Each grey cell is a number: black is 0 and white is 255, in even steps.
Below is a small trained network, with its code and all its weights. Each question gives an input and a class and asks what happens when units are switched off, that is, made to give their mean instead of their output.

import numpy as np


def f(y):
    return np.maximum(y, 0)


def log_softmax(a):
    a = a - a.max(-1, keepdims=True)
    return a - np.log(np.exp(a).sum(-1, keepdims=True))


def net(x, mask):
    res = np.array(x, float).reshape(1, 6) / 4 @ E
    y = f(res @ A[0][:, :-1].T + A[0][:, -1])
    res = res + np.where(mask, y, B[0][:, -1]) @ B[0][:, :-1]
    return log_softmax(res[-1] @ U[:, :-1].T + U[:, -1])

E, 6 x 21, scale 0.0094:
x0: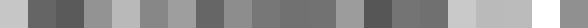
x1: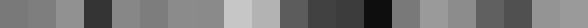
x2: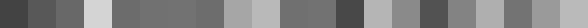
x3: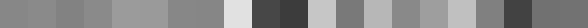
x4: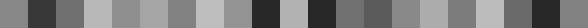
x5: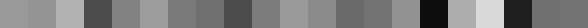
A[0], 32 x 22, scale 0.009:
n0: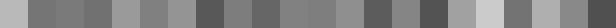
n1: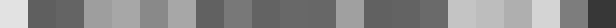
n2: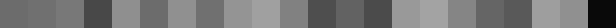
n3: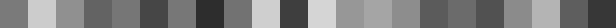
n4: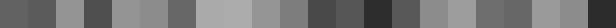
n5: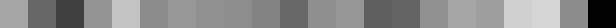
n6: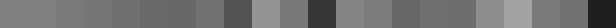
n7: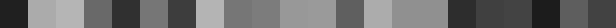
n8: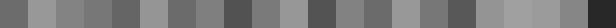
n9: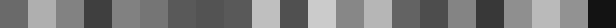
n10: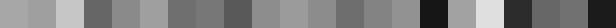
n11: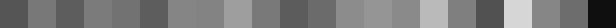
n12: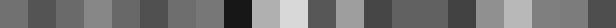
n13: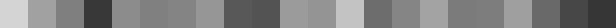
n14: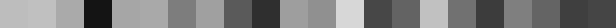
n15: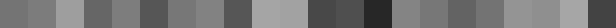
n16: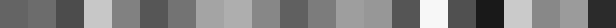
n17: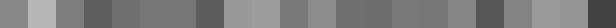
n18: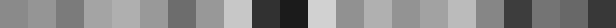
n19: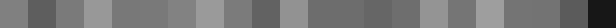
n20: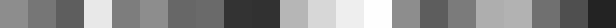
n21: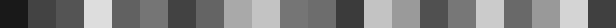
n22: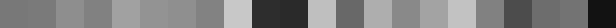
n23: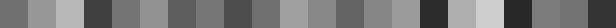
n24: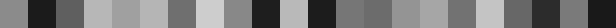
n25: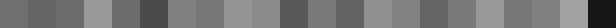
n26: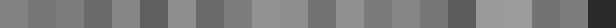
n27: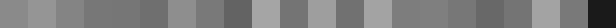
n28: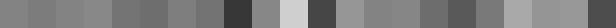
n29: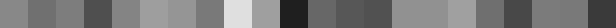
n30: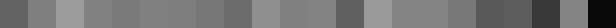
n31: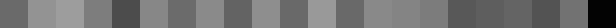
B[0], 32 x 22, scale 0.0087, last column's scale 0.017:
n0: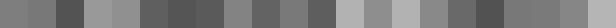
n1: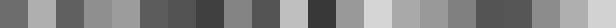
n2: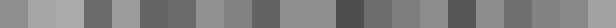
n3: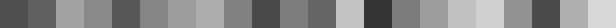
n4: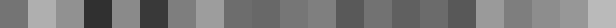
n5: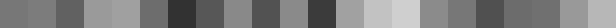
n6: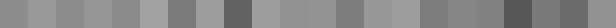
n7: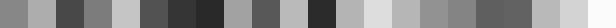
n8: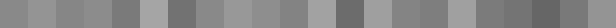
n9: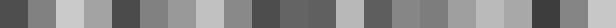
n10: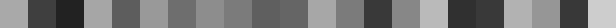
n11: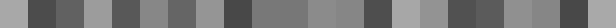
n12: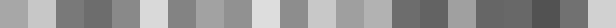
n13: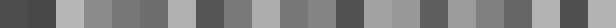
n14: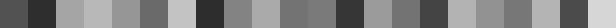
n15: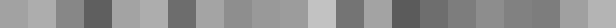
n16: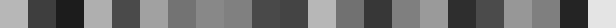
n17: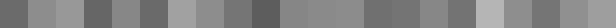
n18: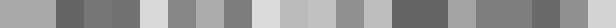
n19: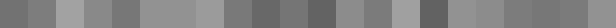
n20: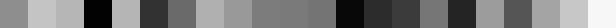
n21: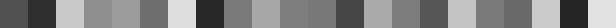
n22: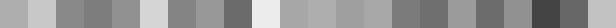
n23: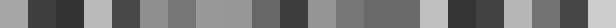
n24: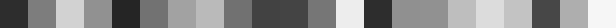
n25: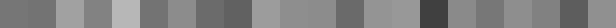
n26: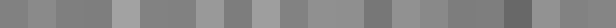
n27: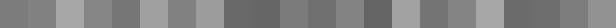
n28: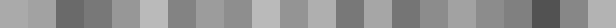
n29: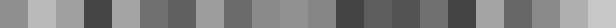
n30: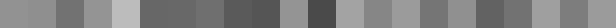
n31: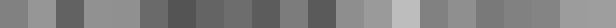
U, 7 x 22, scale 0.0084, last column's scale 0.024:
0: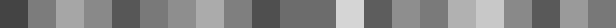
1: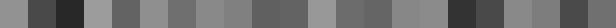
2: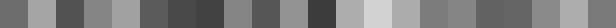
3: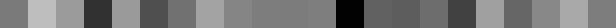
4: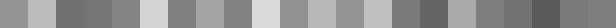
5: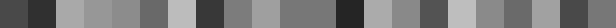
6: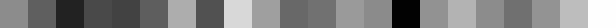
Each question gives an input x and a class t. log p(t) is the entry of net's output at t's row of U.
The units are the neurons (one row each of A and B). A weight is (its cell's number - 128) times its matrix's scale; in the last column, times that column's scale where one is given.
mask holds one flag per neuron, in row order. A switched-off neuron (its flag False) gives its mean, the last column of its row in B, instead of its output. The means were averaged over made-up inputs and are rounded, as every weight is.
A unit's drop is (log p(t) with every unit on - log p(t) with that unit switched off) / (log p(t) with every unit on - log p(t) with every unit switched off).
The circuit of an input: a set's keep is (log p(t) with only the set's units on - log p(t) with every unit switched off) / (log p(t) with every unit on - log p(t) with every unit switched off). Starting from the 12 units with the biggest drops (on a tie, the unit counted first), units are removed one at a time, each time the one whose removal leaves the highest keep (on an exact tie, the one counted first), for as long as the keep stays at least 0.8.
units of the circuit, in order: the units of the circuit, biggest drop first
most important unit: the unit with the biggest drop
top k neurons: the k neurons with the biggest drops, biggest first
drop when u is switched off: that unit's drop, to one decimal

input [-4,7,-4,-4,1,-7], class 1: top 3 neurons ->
n16; n20; n11
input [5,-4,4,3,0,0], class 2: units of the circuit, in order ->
n1
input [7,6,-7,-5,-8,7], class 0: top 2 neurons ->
n3; n9
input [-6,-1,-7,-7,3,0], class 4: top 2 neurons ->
n12; n21
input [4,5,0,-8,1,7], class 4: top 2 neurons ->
n12; n15
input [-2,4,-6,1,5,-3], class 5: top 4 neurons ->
n14; n3; n13; n9
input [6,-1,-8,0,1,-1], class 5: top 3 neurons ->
n14; n13; n7
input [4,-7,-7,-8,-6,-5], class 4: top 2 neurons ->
n12; n28
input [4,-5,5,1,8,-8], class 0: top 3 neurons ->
n24; n10; n23
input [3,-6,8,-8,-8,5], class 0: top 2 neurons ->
n3; n9
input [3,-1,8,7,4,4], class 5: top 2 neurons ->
n21; n12
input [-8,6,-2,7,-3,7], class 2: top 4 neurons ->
n7; n16; n31; n30
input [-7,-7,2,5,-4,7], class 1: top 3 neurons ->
n10; n23; n1
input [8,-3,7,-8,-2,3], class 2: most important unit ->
n1
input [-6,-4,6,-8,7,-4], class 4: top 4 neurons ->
n12; n28; n3; n9
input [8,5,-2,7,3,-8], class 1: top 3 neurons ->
n16; n7; n11
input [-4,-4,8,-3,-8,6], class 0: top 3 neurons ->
n3; n9; n14
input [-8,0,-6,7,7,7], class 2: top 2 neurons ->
n7; n16
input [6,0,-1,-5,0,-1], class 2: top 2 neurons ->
n1; n5
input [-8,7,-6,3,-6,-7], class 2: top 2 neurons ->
n7; n20
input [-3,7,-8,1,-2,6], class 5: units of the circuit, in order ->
n14
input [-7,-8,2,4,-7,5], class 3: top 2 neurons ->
n20; n24
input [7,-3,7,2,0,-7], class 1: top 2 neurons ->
n16; n7
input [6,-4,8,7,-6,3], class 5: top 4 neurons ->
n21; n24; n7; n12
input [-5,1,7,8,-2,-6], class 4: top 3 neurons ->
n18; n22; n14
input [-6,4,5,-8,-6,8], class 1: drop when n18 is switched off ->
0.2
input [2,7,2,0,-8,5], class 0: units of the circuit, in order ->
n9
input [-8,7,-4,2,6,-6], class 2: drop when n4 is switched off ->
0.0
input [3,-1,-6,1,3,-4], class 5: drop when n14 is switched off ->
0.4
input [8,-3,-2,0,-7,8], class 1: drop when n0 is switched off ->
0.1
